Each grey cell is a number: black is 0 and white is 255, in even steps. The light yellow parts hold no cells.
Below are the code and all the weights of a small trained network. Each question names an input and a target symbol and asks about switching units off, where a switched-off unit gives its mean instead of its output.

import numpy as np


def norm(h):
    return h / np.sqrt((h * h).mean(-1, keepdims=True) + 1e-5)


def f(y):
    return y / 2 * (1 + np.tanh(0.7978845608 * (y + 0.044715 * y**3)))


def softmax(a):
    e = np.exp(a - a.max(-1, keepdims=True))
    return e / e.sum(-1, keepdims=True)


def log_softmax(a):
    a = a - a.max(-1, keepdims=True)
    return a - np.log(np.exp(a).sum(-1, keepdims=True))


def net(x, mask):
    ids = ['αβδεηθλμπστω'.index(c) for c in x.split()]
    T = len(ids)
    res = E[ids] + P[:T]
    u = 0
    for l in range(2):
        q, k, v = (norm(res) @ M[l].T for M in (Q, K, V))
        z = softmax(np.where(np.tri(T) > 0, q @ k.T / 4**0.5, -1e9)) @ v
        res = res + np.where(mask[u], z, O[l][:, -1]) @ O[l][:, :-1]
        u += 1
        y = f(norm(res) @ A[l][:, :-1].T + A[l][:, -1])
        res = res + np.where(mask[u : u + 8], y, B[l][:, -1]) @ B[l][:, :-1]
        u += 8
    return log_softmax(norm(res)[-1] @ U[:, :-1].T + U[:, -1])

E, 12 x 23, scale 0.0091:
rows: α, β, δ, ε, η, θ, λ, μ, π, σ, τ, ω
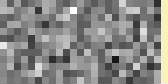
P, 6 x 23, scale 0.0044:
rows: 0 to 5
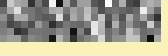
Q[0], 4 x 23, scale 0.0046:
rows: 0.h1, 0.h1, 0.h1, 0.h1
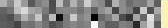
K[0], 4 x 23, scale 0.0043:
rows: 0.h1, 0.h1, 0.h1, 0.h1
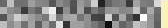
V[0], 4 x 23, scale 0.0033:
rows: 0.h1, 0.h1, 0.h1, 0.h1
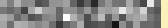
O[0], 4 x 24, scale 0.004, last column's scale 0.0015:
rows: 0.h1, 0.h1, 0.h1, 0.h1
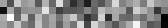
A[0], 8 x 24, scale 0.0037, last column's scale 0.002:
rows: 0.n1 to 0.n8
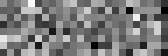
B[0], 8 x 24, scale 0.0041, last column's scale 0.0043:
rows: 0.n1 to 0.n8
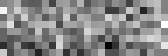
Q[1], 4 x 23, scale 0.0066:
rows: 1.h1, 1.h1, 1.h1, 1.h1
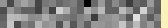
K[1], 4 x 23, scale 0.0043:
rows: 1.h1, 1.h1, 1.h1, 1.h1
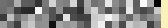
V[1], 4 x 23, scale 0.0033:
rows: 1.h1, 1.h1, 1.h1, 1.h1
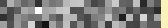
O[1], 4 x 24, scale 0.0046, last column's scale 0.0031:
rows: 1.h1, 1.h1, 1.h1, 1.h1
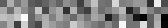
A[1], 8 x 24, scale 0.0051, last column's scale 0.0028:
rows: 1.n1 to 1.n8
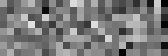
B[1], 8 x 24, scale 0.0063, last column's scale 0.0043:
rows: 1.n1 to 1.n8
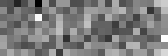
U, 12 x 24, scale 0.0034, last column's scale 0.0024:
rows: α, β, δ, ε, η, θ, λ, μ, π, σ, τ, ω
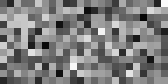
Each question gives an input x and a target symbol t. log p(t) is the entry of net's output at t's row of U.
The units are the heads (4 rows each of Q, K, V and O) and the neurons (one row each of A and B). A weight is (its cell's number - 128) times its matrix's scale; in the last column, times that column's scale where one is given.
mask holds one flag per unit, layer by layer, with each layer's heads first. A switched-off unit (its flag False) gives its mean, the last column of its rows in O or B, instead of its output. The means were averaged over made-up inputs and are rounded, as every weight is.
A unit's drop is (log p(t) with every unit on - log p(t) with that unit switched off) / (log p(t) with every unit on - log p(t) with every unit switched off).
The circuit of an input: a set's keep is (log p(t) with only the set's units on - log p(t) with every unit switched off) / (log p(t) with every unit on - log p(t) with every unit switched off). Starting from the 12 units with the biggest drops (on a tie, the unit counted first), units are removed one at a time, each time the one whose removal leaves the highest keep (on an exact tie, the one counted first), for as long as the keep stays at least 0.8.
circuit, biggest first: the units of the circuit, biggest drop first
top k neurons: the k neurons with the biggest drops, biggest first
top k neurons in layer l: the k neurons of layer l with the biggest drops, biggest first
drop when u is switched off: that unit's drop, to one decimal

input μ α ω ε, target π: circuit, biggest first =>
0.h1
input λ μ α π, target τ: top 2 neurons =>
0.n5, 1.n6
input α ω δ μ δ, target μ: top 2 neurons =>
0.n4, 1.n1
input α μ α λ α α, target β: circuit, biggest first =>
0.h1, 0.n6
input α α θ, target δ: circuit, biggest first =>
1.h1, 0.h1
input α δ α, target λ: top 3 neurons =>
0.n3, 1.n7, 1.n6
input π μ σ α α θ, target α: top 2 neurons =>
0.n4, 1.n8
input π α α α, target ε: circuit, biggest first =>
0.h1, 0.n7, 0.n3
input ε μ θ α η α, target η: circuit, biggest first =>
0.h1, 0.n8, 1.n6
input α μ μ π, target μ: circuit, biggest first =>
0.h1, 0.n4
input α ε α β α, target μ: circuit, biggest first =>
1.h1, 1.n3, 0.h1
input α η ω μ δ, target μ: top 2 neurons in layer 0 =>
0.n4, 0.n7
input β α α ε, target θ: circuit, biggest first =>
0.h1, 1.h1, 1.n4, 1.n6
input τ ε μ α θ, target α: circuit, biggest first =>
1.h1
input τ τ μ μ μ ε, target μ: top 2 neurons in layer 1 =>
1.n1, 1.n2
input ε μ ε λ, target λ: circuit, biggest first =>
1.n8, 0.n6
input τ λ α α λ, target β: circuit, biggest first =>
0.h1, 0.n6
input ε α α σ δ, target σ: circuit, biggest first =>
0.h1, 1.n5
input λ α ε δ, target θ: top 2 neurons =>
0.n3, 1.n3
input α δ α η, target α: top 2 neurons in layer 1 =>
1.n8, 1.n1
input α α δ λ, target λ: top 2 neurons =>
1.n8, 0.n4
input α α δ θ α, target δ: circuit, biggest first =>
1.h1
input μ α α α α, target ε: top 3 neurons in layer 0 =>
0.n3, 0.n7, 0.n6
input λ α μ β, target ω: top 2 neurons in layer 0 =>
0.n7, 0.n4
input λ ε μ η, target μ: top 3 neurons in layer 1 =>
1.n1, 1.n2, 1.n5
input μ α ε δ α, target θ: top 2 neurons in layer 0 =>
0.n3, 0.n4
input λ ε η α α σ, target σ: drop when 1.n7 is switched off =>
0.0
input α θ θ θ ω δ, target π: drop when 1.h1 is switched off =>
0.1
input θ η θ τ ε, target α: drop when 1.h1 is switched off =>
0.2
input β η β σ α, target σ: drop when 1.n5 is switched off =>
0.3
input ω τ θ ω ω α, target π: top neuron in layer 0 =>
0.n7
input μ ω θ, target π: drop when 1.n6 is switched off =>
0.2
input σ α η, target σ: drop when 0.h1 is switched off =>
0.4
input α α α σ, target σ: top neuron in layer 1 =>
1.n5
